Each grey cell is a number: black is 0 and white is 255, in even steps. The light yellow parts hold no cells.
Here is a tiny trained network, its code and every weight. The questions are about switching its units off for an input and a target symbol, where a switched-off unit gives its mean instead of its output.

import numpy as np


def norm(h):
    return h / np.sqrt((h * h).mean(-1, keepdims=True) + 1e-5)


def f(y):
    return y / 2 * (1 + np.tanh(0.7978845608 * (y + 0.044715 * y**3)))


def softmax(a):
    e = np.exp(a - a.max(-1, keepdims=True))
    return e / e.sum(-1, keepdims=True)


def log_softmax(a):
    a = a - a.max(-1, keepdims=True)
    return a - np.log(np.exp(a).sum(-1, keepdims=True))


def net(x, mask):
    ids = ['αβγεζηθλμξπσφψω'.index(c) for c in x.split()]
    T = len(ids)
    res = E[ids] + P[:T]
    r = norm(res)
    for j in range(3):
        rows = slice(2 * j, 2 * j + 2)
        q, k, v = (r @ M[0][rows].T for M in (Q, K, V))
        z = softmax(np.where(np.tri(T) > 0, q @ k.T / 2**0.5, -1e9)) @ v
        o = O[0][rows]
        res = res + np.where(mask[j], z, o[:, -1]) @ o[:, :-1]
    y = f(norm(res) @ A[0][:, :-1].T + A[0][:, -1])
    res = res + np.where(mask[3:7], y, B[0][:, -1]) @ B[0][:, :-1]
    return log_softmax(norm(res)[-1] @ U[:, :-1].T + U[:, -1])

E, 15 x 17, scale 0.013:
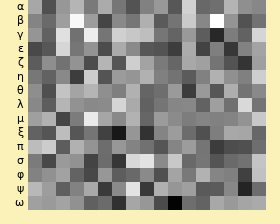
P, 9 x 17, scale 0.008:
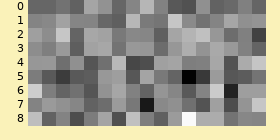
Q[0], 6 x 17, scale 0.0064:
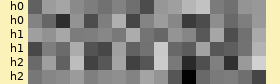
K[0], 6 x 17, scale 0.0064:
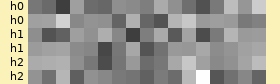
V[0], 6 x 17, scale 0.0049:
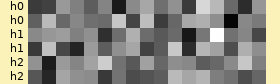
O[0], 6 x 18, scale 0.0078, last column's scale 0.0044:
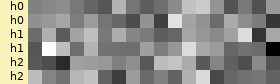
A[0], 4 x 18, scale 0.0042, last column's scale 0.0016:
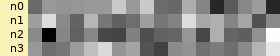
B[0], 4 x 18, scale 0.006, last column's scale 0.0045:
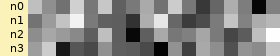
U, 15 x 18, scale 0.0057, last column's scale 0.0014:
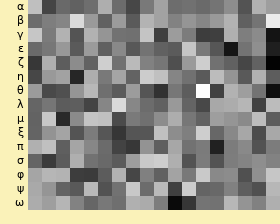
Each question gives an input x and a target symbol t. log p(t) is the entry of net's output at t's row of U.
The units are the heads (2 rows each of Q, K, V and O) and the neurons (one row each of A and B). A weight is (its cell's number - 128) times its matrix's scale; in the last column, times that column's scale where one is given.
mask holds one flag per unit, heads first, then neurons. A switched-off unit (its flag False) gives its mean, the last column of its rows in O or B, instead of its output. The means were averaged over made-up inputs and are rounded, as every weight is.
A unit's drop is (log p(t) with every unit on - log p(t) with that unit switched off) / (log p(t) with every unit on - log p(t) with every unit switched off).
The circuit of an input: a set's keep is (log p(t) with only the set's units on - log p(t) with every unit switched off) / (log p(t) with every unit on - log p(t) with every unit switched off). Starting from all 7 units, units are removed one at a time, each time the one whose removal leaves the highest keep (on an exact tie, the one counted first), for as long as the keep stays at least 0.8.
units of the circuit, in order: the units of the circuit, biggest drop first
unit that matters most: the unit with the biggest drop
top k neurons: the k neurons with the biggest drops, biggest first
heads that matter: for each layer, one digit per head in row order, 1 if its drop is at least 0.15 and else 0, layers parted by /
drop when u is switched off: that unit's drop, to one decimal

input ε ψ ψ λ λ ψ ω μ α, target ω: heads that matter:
001
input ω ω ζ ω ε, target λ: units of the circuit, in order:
h1, h2
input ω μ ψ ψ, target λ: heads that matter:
001
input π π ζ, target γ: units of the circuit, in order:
h0
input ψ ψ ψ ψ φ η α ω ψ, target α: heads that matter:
010
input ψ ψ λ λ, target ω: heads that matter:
101
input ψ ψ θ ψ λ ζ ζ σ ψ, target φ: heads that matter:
101
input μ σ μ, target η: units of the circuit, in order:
h1, h2
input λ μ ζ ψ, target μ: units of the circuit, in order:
h2, h0
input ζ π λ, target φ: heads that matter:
110
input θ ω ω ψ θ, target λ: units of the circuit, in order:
h1, h2, n2
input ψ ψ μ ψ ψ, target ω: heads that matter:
101
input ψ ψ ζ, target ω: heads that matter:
001
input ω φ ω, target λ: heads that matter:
011
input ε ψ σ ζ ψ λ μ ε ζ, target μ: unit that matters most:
h0
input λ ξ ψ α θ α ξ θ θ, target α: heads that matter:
010
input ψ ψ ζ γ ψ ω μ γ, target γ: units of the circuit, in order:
n0, h1
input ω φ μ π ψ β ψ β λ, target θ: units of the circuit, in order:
h2, h1
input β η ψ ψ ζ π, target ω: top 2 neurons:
n2, n3
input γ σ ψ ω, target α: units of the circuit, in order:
h2, h1, n2
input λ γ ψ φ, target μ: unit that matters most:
h2
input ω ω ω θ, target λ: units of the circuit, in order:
h2, h1
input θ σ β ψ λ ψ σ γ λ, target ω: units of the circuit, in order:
h2, h1, n1
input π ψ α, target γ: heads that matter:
101
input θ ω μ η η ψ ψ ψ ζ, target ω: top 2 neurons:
n1, n2
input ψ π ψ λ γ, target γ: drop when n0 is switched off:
0.5
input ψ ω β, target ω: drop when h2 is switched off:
0.5
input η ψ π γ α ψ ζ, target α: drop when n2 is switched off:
0.1
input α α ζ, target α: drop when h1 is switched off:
0.6
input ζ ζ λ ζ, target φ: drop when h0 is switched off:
0.6
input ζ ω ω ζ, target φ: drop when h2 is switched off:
0.2
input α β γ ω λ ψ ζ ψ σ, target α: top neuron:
n2
